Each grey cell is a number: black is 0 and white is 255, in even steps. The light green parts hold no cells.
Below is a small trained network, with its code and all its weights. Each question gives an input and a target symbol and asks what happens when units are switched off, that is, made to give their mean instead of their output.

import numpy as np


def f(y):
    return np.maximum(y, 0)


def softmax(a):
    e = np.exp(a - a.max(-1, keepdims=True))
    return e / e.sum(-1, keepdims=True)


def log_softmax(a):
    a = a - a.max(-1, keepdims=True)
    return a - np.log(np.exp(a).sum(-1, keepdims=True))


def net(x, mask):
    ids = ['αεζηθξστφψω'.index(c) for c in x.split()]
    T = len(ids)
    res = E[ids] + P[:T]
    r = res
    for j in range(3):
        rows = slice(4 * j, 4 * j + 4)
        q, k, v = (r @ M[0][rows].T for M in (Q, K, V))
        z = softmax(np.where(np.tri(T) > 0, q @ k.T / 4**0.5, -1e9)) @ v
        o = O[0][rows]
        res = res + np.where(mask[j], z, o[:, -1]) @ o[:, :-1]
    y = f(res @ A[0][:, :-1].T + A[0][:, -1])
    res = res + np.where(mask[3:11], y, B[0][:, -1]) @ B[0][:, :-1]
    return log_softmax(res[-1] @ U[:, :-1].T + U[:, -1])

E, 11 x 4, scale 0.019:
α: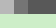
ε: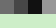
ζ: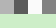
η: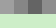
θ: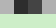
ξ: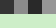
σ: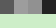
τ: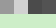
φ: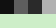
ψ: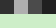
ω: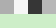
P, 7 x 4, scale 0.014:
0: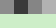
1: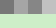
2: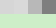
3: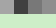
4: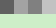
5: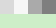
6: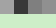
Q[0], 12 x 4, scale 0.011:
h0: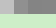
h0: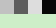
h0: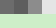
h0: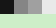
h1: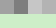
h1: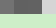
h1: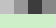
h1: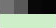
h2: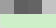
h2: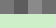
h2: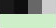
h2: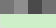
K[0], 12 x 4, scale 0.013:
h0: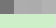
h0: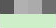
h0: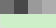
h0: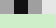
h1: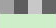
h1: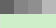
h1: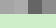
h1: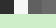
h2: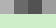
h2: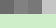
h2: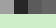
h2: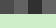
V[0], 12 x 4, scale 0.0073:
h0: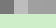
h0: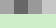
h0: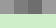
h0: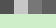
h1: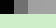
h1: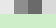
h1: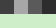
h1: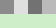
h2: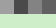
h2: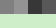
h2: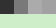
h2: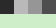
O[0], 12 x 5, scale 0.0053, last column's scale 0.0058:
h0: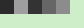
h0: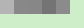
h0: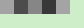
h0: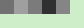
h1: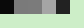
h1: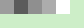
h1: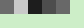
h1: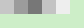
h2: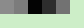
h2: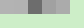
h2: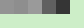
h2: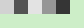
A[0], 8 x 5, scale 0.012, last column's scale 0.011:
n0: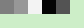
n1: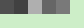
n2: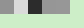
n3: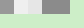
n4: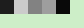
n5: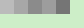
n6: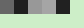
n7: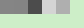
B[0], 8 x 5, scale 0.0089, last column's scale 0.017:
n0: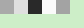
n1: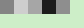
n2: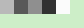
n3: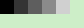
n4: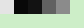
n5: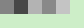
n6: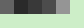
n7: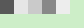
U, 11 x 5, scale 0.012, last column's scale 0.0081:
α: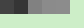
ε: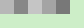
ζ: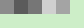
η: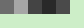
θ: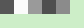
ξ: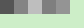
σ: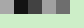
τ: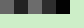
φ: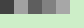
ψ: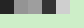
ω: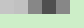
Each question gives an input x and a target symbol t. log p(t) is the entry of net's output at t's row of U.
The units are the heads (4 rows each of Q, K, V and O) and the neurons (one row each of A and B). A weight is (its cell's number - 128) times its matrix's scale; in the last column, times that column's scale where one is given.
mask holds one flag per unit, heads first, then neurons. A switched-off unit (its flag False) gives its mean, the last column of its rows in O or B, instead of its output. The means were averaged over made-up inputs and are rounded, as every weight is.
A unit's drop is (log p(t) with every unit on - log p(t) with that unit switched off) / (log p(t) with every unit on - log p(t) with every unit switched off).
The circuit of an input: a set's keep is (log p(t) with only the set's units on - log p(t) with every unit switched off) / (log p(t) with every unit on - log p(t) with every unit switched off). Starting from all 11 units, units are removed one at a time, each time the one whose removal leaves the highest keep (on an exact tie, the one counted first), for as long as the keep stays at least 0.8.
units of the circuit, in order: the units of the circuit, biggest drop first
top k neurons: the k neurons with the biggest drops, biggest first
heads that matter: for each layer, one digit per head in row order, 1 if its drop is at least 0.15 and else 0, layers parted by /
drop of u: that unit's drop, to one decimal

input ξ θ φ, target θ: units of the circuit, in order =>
n3, n7
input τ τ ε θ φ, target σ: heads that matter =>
011
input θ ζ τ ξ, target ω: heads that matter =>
110
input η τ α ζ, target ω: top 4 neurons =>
n1, n3, n0, n7
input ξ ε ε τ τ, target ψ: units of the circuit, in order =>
n3, h2, n0
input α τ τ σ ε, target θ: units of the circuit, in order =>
n7, n3
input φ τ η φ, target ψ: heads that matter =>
010
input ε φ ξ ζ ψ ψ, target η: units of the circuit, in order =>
h1, n4
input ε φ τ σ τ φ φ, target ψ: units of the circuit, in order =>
n7, h1
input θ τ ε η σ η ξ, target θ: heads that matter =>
100
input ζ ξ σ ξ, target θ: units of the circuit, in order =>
n7, n3, h1
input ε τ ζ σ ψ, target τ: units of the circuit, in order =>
h1, n4
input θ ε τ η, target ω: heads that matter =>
010
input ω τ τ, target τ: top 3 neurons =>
n3, n2, n7
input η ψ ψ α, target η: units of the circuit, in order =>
h1
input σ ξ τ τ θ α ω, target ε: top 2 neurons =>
n5, n7
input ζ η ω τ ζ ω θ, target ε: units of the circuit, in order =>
n7, h1
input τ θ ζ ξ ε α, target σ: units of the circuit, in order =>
n7, n3
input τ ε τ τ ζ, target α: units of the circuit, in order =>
n7, n3
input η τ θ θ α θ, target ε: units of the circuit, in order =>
h1, n3, n5
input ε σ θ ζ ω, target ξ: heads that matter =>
000
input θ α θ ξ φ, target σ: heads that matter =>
011
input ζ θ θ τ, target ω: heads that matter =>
000
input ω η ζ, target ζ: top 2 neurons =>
n0, n3
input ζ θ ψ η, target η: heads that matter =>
111
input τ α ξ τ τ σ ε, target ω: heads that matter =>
011
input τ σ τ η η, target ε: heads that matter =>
100
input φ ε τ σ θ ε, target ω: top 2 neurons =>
n3, n2
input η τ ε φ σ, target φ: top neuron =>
n0
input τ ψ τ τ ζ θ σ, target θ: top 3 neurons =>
n3, n0, n2
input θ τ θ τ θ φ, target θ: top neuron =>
n7
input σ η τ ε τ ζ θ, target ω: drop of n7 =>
0.3
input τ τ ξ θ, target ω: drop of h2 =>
0.2
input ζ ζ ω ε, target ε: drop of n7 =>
0.6
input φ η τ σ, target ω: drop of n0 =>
0.1
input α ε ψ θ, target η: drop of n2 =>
0.0
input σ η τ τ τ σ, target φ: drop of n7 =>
0.1
